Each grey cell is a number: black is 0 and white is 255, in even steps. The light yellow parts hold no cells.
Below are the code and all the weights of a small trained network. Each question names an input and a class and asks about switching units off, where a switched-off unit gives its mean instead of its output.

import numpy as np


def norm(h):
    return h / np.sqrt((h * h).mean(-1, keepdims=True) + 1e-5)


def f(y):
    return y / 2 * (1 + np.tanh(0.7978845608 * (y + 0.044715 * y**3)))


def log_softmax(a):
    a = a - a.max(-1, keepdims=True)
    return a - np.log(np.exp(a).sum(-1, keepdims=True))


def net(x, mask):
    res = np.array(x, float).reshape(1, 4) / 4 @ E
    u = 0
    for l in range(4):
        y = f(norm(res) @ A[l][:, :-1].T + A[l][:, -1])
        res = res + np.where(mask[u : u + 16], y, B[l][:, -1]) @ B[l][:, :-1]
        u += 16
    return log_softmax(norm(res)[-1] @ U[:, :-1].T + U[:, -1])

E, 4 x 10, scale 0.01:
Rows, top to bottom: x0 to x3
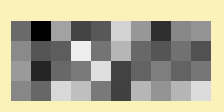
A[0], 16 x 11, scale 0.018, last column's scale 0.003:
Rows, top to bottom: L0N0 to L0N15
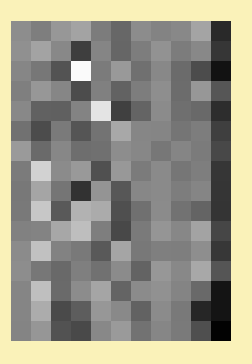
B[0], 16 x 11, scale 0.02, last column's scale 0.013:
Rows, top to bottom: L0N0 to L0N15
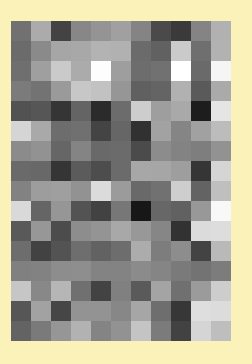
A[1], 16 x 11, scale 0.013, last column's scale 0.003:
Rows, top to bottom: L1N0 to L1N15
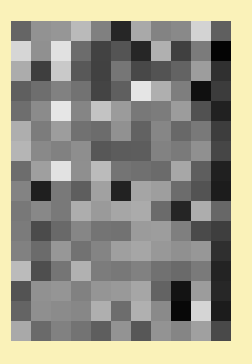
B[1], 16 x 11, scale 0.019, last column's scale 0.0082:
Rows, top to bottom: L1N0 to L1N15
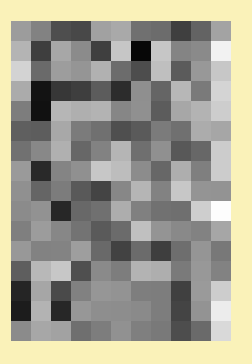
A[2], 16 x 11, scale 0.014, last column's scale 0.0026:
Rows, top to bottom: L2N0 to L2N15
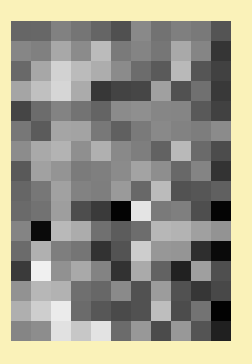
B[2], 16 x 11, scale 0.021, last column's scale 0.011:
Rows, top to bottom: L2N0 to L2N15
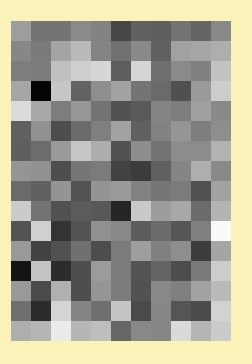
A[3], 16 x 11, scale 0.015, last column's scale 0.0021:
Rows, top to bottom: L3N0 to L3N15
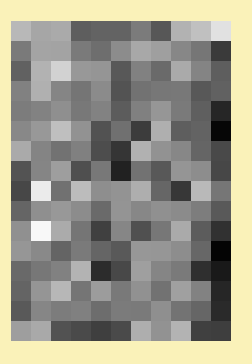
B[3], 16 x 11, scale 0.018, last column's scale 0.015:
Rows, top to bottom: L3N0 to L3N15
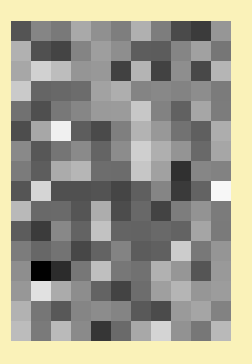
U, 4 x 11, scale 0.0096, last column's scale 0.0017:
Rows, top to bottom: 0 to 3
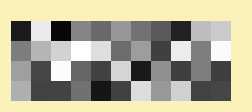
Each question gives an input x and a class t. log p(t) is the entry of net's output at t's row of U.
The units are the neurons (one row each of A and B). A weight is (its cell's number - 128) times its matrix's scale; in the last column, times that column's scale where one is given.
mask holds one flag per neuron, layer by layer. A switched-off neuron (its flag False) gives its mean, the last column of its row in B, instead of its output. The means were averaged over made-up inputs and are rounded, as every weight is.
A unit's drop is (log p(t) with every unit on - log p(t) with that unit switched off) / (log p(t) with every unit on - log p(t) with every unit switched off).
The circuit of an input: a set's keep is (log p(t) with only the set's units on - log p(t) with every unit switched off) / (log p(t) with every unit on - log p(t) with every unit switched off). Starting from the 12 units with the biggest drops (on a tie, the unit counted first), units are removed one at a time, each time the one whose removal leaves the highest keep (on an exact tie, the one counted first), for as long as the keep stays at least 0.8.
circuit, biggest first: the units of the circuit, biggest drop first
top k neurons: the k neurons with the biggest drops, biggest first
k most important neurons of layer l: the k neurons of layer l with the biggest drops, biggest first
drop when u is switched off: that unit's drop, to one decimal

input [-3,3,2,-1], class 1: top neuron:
L0N2
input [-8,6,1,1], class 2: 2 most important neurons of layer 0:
L0N9, L0N13
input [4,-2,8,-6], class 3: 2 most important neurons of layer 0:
L0N4, L0N10
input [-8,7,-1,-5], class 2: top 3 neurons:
L0N9, L0N13, L0N8
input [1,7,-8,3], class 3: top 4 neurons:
L0N7, L0N11, L1N3, L0N8
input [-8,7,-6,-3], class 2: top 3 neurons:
L0N9, L0N13, L0N8
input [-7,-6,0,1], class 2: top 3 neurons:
L0N9, L0N13, L0N2
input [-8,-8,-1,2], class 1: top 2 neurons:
L0N8, L0N1
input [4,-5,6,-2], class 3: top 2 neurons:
L0N4, L0N2
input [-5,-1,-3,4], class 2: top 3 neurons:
L0N9, L0N13, L0N14
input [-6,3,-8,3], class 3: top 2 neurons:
L0N7, L0N11
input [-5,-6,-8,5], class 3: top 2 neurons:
L0N7, L0N2
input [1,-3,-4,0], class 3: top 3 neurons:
L0N11, L0N7, L0N2
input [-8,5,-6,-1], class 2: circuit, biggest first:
L0N9
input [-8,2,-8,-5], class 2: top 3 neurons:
L0N9, L0N13, L0N4
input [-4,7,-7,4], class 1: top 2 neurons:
L0N2, L0N4
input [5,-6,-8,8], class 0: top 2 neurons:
L0N4, L0N2
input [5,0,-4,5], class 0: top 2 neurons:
L0N4, L0N9
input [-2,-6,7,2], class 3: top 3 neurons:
L0N4, L0N2, L1N3
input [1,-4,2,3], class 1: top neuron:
L0N14
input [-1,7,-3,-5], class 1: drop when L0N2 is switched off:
1.2
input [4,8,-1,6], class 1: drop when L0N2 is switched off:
1.4
